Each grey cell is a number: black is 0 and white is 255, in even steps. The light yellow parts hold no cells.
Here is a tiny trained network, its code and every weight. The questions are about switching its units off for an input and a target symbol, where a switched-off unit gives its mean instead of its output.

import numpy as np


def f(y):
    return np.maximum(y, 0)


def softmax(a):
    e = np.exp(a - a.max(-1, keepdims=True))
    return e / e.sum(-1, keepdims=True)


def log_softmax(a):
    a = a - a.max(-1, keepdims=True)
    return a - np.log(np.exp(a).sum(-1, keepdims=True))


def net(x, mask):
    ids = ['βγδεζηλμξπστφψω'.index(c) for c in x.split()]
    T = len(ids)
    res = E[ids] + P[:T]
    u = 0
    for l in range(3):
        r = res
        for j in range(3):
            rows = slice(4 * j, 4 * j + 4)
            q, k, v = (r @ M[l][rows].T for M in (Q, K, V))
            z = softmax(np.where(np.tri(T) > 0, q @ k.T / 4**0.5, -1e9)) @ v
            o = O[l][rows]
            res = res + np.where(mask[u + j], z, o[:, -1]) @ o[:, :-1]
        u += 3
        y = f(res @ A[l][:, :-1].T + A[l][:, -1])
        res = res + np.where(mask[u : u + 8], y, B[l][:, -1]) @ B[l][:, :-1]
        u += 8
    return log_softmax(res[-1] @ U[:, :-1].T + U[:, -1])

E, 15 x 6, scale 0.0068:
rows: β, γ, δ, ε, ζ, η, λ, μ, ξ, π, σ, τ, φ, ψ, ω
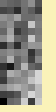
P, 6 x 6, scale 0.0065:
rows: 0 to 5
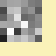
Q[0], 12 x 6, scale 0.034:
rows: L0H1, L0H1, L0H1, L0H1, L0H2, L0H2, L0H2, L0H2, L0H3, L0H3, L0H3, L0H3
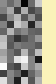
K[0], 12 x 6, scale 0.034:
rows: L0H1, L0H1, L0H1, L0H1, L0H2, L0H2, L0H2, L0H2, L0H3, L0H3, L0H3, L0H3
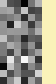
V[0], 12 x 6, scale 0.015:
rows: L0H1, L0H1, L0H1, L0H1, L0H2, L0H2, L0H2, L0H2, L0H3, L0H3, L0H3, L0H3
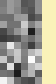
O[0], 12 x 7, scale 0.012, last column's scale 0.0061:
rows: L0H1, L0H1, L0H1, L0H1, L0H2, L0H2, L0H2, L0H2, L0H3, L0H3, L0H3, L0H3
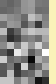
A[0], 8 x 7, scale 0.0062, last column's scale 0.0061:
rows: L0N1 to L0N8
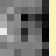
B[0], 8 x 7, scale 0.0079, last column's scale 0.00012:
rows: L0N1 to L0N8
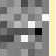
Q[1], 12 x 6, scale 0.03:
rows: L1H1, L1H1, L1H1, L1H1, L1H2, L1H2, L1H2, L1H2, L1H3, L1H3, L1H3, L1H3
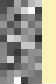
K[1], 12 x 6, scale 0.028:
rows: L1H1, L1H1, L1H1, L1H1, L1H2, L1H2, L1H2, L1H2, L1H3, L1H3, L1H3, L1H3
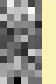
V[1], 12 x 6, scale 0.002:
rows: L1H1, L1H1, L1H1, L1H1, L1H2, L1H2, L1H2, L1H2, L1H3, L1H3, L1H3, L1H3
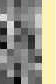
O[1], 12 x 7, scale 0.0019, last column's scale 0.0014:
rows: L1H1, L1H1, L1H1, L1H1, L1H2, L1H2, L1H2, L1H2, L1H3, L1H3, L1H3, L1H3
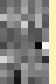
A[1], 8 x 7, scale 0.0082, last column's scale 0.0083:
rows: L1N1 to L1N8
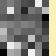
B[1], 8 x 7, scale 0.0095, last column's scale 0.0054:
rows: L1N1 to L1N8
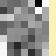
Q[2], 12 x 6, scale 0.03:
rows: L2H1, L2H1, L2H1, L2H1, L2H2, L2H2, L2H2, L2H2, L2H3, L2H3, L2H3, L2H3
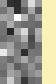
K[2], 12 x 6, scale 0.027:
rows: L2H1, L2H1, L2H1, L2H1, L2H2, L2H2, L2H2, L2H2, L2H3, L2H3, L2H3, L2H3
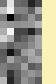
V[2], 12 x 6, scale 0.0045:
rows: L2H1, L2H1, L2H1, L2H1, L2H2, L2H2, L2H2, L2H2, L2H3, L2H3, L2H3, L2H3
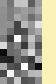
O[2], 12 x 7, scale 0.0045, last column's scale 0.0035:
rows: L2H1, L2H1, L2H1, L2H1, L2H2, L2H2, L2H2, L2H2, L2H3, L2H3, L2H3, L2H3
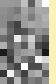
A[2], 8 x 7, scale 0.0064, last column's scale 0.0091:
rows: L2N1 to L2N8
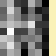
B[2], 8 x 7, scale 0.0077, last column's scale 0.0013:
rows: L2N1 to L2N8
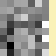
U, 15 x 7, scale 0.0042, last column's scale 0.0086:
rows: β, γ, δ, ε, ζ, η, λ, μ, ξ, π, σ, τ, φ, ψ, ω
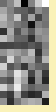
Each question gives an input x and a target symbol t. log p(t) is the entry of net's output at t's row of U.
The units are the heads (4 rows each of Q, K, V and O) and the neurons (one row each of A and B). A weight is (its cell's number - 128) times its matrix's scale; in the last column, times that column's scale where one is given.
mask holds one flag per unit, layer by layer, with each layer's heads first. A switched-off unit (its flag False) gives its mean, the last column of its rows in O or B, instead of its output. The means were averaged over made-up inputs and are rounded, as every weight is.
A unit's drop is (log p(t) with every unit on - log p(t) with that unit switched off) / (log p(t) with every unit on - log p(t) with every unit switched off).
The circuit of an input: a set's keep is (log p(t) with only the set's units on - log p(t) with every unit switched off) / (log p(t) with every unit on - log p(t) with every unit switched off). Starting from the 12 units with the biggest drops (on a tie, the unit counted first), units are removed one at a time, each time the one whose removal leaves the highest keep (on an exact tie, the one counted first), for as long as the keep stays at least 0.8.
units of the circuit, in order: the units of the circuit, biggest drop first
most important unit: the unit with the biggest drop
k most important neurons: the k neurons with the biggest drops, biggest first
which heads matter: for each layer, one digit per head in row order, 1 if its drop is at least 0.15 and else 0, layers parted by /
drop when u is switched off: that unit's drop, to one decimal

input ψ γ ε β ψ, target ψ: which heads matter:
010 / 000 / 100
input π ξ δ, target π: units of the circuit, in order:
L1N8, L0H3, L0H2, L2H2
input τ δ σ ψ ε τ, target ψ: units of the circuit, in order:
L1N1, L0H2, L0H3
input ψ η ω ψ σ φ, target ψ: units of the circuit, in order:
L0H3, L1N1, L0H2, L2H1
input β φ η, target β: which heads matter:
011 / 000 / 001
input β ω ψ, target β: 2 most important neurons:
L1N2, L1N8
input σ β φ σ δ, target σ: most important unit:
L0H2
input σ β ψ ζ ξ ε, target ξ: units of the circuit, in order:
L0H3, L0H2
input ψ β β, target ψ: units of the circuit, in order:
L1N1, L0H3, L0H2
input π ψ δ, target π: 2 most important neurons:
L1N8, L1N6
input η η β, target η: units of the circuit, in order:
L1N7, L0H2, L0H3
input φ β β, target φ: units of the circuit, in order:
L0H3, L0H2, L2H2
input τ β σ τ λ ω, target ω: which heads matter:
010 / 000 / 000
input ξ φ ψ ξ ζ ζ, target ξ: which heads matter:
011 / 000 / 001
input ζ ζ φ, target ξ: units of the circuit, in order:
L0H3, L2H3
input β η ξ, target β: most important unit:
L2H3
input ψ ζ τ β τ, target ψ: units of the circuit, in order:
L1N1, L0H3, L0H2, L2H1
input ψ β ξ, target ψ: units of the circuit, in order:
L1N1, L0H3, L0H2
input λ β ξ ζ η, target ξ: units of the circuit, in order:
L0H2, L0H3
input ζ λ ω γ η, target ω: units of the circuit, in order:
L0H2
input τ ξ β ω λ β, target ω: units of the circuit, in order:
L0H2, L0H3
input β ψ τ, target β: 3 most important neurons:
L1N2, L1N1, L1N8
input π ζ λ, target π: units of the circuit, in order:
L1N8, L0H3, L0H2, L2H2
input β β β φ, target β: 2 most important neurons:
L1N2, L1N1
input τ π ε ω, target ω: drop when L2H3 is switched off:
0.1
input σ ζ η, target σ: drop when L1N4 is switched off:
0.0
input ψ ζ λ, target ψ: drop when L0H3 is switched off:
0.3
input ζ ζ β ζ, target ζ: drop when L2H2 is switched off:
0.2
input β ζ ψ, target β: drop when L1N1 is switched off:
0.2
